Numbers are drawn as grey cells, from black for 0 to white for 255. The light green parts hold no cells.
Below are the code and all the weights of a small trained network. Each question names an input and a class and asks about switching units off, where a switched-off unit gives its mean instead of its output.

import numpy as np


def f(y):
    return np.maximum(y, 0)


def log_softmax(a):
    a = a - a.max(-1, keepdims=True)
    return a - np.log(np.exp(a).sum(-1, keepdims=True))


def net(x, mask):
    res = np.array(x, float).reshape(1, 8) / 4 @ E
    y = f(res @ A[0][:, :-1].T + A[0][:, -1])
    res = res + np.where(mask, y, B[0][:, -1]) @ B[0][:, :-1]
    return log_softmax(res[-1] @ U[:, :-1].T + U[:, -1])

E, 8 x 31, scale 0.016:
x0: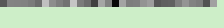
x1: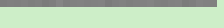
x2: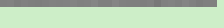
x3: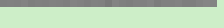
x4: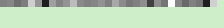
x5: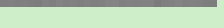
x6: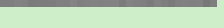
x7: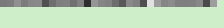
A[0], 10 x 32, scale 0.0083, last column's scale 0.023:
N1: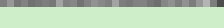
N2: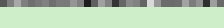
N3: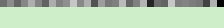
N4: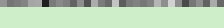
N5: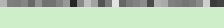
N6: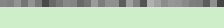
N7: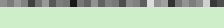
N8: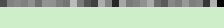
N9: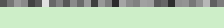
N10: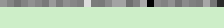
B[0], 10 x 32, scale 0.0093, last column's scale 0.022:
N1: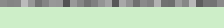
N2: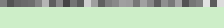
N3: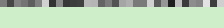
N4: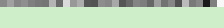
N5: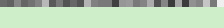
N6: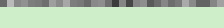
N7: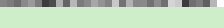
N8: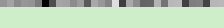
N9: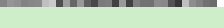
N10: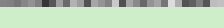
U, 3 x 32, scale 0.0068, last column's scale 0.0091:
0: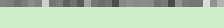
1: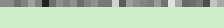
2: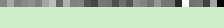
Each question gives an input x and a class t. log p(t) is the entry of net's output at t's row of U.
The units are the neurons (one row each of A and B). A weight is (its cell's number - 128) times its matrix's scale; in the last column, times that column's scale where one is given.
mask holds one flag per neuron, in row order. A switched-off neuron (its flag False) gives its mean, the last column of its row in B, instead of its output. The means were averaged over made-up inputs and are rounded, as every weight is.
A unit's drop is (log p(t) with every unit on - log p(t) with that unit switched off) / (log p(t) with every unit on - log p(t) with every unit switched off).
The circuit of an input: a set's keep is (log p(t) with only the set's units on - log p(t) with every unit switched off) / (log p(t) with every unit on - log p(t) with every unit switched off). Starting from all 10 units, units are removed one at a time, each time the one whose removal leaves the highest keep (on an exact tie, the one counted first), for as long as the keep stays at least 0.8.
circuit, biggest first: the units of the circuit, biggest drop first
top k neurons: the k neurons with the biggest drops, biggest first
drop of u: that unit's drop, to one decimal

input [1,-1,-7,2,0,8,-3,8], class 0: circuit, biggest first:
[N2]
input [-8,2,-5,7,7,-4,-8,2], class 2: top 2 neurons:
[N4, N7]
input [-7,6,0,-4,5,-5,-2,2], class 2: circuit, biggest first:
[N4, N7]
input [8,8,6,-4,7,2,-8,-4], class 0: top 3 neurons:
[N3, N7, N4]
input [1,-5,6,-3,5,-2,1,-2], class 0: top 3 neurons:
[N3, N7, N8]
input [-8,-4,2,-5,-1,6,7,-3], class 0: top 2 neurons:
[N5, N8]
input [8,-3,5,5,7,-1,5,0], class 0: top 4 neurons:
[N3, N7, N2, N10]
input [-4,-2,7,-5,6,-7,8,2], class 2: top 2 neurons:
[N4, N7]
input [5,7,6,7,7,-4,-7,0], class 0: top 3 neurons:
[N3, N7, N10]
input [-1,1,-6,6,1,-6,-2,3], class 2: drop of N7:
0.8
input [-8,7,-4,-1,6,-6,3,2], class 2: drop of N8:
0.0
